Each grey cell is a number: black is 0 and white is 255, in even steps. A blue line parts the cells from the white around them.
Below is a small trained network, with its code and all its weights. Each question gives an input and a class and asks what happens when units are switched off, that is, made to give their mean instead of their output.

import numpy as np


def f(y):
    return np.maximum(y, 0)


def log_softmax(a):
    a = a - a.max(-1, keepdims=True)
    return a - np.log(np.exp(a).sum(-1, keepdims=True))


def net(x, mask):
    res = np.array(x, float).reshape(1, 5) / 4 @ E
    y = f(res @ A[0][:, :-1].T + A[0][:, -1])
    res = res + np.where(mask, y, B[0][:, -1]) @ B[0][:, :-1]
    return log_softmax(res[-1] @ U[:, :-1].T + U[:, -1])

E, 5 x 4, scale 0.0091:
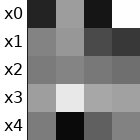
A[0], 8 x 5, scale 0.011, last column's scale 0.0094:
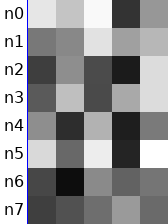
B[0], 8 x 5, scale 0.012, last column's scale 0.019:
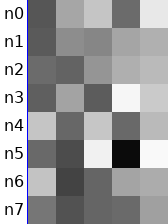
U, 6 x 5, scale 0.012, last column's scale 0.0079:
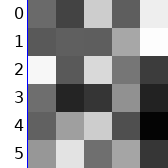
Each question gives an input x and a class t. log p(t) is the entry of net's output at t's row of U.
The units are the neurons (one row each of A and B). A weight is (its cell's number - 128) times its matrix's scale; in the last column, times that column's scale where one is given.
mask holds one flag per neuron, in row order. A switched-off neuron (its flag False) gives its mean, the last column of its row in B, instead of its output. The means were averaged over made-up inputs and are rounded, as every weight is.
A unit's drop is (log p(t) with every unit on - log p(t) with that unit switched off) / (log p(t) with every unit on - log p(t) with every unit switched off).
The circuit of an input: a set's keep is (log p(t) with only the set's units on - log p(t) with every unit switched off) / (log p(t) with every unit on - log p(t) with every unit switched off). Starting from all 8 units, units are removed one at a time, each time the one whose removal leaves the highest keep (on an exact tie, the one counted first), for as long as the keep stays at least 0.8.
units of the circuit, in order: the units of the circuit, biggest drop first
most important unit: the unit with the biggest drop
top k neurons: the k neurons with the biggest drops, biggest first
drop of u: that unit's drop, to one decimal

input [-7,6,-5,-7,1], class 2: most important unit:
n4
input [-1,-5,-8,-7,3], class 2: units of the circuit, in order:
n6; n4
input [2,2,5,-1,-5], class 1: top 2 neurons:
n5; n0
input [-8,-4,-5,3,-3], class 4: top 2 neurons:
n0; n6
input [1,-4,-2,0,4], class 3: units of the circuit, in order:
n5; n0
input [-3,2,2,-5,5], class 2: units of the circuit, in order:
n4; n6
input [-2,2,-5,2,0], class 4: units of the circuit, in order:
n6; n7
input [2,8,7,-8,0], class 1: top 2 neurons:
n5; n2
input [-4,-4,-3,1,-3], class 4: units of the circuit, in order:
n0; n6
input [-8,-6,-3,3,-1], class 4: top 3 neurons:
n0; n6; n2
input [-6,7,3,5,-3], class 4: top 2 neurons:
n0; n6
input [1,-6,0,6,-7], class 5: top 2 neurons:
n5; n3
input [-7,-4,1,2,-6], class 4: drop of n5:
-0.1
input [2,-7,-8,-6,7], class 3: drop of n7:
0.0
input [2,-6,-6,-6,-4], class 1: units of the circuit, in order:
n5
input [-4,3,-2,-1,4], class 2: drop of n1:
0.1
